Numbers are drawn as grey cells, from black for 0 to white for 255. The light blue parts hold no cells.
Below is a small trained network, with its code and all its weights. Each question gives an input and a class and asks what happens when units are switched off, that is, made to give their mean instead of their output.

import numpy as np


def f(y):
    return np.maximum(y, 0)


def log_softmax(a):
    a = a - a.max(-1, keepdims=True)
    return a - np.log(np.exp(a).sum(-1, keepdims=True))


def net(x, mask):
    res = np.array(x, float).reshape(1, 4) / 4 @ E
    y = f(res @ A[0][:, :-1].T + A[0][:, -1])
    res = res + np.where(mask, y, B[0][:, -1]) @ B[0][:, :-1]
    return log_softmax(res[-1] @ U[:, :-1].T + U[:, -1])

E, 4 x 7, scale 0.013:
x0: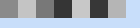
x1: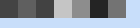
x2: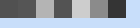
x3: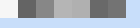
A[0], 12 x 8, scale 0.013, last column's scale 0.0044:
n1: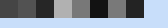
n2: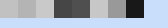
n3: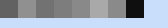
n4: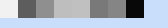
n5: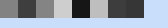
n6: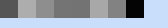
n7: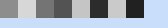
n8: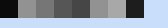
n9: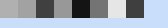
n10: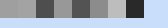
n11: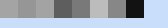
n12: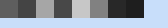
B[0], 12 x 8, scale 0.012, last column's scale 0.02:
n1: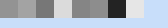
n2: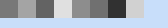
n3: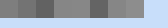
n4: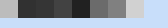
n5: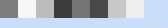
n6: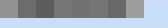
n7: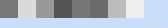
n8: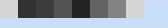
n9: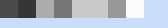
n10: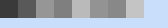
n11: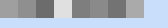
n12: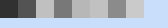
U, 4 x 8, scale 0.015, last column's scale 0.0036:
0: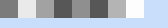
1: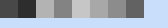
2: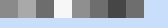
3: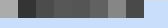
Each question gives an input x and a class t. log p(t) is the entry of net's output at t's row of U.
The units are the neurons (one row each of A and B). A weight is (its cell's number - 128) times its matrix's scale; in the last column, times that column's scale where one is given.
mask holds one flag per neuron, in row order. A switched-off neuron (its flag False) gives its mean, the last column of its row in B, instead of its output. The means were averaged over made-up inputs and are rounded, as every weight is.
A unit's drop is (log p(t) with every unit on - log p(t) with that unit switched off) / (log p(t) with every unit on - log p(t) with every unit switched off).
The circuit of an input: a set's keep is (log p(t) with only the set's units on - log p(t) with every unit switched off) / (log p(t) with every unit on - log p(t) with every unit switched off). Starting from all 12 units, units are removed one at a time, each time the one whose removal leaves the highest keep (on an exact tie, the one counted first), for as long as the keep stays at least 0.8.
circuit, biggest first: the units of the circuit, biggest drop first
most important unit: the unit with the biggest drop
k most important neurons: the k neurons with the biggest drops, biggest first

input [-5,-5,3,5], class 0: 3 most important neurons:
[n5, n1, n8]
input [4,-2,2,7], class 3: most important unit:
n4
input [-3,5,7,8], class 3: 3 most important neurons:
[n4, n9, n10]
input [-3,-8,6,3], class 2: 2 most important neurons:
[n2, n9]
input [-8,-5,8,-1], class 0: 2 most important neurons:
[n5, n9]
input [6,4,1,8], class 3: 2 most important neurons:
[n4, n5]
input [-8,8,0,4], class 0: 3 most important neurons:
[n5, n2, n11]
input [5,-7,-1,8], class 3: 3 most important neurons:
[n4, n1, n5]
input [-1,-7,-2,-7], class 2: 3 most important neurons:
[n2, n4, n11]
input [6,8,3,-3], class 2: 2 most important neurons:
[n1, n5]
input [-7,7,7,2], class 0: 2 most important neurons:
[n5, n9]
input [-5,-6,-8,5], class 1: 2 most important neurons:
[n9, n10]
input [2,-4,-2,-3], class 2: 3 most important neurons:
[n5, n2, n4]
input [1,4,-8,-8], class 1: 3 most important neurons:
[n9, n10, n4]
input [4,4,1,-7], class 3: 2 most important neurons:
[n8, n5]
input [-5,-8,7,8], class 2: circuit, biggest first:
[n2]
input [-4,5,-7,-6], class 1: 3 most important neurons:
[n9, n4, n10]
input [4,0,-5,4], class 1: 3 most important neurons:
[n5, n9, n8]
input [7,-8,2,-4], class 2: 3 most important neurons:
[n2, n5, n11]
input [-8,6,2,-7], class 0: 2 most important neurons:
[n5, n4]
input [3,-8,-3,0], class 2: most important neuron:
[n2]
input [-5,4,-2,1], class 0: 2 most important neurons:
[n5, n2]
